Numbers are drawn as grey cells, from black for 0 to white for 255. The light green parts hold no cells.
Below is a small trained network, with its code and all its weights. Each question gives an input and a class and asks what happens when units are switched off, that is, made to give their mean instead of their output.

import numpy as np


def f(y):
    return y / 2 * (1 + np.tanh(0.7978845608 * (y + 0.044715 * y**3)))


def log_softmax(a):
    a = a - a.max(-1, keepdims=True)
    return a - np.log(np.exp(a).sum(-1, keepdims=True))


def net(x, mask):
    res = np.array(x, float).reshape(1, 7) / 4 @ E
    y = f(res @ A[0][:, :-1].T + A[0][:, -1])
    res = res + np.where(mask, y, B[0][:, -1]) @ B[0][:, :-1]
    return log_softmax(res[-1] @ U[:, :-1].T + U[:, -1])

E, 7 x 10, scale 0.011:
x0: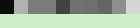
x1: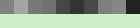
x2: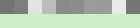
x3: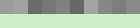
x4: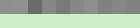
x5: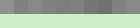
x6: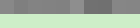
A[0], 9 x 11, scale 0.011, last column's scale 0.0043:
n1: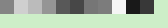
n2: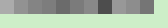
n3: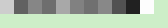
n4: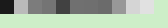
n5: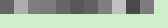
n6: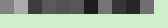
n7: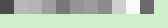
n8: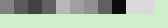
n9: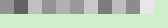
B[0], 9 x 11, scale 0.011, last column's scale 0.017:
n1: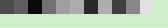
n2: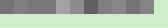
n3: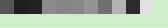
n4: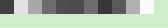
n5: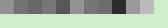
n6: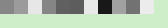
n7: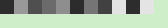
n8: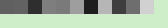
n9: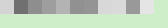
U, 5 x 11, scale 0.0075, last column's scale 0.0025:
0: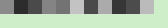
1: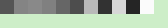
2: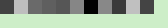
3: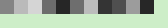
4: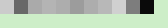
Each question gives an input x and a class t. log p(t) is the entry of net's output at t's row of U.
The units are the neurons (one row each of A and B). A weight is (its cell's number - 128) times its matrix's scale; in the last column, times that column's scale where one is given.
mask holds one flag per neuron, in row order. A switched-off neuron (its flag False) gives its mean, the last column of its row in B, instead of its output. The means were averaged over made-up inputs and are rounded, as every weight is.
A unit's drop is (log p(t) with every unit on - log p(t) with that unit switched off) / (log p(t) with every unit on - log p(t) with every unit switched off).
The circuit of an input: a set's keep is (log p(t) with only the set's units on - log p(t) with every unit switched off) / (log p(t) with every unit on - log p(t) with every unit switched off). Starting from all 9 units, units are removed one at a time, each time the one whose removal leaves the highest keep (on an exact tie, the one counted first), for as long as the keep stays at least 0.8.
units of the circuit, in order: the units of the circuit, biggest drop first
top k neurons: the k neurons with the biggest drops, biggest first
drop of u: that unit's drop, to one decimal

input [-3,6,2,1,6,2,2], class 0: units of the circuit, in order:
(n1)
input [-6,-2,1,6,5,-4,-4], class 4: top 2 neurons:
(n1 n7)
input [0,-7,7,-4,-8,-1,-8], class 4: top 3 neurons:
(n9 n4 n6)
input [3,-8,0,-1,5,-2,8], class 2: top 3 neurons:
(n8 n6 n3)
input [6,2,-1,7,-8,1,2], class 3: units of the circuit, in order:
(n1 n4)
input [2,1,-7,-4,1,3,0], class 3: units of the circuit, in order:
(n6 n7)
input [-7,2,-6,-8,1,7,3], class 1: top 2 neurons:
(n6 n1)
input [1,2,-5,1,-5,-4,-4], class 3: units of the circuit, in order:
(n7 n6)
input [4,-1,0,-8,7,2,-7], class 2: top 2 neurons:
(n6 n3)
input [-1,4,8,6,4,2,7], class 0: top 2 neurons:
(n1 n4)
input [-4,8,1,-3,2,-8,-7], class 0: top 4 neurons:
(n1 n7 n4 n5)
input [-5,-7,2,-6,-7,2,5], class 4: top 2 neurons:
(n9 n1)
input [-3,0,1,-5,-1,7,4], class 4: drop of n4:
0.2
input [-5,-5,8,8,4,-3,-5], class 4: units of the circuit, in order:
(n9)
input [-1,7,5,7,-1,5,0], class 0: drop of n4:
0.1
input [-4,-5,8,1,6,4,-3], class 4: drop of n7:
0.0
